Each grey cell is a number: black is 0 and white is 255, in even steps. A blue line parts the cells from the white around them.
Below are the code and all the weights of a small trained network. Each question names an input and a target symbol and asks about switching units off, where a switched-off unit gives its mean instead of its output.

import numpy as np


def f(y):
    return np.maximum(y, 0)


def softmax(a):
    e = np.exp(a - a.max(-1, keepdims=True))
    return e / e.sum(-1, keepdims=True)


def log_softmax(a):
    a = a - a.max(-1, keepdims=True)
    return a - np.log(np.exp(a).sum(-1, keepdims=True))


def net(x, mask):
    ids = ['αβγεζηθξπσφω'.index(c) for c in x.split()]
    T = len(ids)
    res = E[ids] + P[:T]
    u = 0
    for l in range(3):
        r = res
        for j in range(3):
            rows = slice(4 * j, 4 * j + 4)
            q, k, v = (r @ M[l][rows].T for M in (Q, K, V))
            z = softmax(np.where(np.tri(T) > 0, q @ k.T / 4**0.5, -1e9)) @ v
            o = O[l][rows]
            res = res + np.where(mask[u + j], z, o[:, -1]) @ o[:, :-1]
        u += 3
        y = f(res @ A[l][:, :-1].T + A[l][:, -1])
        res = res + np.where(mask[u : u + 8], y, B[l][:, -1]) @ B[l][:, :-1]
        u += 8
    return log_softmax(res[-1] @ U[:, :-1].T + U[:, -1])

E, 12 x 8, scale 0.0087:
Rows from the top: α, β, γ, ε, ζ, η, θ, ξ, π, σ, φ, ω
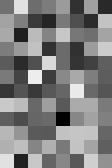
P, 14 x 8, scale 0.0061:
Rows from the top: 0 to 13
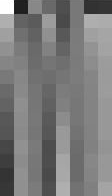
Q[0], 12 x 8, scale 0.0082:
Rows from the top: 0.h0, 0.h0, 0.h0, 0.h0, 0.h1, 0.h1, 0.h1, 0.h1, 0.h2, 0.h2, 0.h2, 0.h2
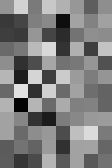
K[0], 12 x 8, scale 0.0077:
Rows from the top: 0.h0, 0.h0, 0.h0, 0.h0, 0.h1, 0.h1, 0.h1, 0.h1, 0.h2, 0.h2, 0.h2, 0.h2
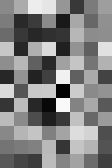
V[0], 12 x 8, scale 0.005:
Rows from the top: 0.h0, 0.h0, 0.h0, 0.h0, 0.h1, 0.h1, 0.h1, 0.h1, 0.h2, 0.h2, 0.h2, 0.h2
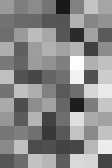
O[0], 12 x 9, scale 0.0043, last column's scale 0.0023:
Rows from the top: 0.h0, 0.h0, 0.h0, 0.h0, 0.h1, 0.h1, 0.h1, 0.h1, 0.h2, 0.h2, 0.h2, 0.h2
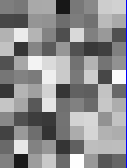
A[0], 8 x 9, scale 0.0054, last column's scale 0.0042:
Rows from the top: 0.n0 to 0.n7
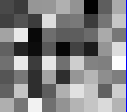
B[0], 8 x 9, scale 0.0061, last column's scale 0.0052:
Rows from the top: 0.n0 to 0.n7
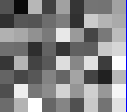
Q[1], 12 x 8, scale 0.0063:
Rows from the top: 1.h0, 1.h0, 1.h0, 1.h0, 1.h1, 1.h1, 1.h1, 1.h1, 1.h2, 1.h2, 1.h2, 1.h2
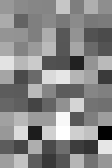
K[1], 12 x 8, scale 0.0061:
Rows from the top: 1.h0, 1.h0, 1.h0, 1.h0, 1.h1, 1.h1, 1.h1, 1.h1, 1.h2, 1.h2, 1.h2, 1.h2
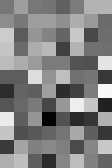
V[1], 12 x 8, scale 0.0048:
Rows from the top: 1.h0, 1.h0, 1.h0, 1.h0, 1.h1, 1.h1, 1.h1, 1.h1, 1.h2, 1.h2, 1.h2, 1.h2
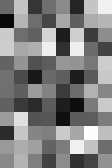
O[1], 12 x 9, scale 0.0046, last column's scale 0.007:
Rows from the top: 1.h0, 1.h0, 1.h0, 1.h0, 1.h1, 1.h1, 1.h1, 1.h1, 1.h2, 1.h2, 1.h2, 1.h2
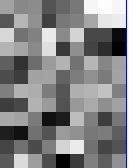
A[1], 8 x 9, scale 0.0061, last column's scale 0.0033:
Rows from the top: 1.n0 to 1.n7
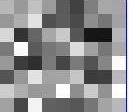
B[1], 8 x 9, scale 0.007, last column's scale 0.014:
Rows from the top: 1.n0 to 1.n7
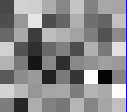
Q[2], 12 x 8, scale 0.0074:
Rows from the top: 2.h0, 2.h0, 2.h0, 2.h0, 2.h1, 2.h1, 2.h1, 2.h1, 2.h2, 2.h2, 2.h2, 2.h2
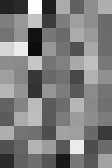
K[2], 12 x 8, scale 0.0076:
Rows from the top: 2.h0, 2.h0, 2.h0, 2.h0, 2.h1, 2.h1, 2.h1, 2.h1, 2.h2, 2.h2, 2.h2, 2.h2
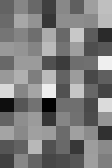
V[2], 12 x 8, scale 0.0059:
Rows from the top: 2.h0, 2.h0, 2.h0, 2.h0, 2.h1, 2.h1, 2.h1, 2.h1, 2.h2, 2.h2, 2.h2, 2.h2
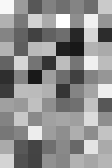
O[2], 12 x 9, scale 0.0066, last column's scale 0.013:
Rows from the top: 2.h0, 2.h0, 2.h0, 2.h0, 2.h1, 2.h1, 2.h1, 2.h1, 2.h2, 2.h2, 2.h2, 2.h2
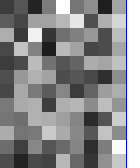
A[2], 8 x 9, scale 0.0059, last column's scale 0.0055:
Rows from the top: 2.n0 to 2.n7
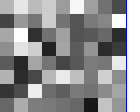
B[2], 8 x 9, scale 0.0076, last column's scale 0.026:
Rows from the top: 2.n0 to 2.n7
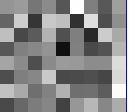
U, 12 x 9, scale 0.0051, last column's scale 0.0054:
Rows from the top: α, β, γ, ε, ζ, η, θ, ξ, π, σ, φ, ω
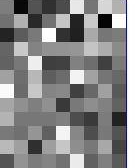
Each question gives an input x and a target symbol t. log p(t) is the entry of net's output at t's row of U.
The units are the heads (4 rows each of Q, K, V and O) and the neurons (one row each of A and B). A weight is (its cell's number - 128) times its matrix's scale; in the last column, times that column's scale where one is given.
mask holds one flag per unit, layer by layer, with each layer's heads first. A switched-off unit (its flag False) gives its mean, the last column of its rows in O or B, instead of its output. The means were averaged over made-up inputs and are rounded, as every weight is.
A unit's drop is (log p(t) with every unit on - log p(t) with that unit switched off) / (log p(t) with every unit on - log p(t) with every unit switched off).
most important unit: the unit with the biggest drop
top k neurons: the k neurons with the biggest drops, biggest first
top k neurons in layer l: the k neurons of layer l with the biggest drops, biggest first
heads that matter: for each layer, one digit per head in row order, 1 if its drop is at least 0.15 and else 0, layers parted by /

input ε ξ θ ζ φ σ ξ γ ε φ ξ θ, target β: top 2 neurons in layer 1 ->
(1.n3; 1.n6)
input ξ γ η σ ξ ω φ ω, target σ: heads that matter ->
000 / 001 / 100
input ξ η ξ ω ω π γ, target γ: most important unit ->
0.n5
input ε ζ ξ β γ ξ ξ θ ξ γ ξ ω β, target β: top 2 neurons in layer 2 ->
(2.n1; 2.n6)
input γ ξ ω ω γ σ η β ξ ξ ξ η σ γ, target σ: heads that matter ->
000 / 000 / 100
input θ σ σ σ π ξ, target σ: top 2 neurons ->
(0.n1; 0.n3)
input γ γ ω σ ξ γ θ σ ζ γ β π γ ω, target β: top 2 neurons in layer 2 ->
(2.n6; 2.n1)
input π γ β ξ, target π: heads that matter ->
000 / 110 / 110
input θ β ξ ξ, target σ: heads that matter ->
100 / 000 / 100
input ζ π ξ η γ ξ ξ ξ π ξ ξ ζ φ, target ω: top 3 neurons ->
(1.n0; 1.n1; 0.n3)
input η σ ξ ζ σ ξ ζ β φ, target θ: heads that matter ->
000 / 100 / 100
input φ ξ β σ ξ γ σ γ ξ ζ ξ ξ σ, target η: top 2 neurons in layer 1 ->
(1.n5; 1.n2)
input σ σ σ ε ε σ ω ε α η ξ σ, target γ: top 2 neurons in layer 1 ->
(1.n3; 1.n2)
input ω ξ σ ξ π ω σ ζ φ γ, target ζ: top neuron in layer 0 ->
(0.n1)
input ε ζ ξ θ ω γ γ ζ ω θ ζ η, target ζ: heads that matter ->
000 / 000 / 110
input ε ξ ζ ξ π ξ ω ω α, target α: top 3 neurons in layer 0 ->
(0.n4; 0.n6; 0.n1)
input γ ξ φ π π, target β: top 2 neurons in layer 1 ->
(1.n3; 1.n6)
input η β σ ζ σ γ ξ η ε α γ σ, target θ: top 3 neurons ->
(0.n0; 1.n6; 1.n5)
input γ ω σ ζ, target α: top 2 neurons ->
(0.n7; 1.n4)
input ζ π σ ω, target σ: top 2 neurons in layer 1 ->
(1.n4; 1.n3)
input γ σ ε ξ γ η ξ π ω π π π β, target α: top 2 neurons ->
(0.n7; 1.n1)
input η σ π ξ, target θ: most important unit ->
0.n0
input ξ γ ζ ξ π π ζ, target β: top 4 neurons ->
(1.n3; 0.n0; 0.n1; 2.n6)
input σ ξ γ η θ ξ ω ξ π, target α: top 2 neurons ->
(1.n1; 1.n4)
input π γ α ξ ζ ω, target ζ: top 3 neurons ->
(0.n1; 0.n0; 0.n3)
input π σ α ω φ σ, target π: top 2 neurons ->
(2.n2; 0.n3)
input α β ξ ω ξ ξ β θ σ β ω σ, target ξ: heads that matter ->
111 / 111 / 101
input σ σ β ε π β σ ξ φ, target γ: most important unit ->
2.n5
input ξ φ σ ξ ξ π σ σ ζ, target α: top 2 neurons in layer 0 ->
(0.n7; 0.n3)
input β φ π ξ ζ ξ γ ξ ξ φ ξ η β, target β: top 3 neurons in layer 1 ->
(1.n3; 1.n6; 1.n4)
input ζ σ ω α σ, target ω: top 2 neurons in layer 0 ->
(0.n3; 0.n6)
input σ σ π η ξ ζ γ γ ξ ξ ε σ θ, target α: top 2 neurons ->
(1.n1; 1.n0)
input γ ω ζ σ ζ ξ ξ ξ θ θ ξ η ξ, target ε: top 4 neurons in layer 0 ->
(0.n0; 0.n4; 0.n6; 0.n7)
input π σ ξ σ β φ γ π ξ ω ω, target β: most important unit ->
0.n3
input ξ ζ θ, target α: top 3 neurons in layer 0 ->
(0.n7; 0.n1; 0.n3)
